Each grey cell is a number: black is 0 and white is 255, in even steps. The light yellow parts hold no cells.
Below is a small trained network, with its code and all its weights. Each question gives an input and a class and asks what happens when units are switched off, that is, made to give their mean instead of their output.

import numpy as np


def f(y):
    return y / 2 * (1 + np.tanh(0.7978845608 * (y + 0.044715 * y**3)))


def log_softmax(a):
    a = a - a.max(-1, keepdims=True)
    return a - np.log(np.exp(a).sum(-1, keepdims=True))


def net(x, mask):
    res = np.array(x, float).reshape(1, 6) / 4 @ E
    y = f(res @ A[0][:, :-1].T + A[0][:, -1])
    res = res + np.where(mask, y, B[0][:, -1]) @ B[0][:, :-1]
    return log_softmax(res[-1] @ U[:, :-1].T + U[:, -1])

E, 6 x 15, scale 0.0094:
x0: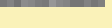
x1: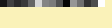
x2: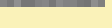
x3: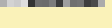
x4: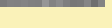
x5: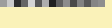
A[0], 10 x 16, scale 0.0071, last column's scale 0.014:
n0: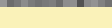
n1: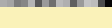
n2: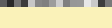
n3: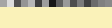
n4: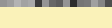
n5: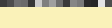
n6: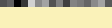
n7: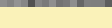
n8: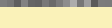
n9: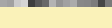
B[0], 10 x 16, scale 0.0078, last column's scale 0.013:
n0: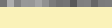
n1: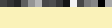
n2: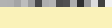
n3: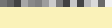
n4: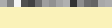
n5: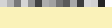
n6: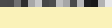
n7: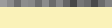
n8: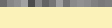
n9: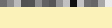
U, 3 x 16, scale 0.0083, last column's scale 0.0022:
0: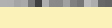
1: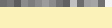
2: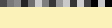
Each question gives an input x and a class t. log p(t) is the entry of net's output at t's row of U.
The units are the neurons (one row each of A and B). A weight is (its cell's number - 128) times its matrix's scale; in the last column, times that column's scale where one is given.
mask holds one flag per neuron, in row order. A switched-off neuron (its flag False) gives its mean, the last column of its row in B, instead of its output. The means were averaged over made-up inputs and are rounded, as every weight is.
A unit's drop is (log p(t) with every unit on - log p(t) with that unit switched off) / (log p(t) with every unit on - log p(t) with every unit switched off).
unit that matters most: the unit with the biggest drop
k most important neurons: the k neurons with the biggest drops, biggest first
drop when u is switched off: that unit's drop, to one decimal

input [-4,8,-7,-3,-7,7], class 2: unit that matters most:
n6
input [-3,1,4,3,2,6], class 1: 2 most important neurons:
(n3 n5)
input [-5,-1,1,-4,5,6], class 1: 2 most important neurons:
(n3 n9)
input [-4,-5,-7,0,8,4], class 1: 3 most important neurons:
(n1 n3 n5)
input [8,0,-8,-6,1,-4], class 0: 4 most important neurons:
(n2 n1 n3 n6)
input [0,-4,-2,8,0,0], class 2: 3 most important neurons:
(n9 n5 n2)
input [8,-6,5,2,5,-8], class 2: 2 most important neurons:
(n9 n5)
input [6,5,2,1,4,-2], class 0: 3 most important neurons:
(n5 n1 n3)
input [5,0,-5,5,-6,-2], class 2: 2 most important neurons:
(n5 n2)
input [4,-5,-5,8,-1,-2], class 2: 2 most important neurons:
(n9 n5)
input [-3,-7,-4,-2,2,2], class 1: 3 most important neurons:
(n1 n5 n3)
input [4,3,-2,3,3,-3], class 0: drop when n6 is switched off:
0.4
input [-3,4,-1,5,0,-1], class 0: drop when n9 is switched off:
-0.1
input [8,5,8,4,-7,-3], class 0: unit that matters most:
n5
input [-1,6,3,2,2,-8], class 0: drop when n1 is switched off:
0.1
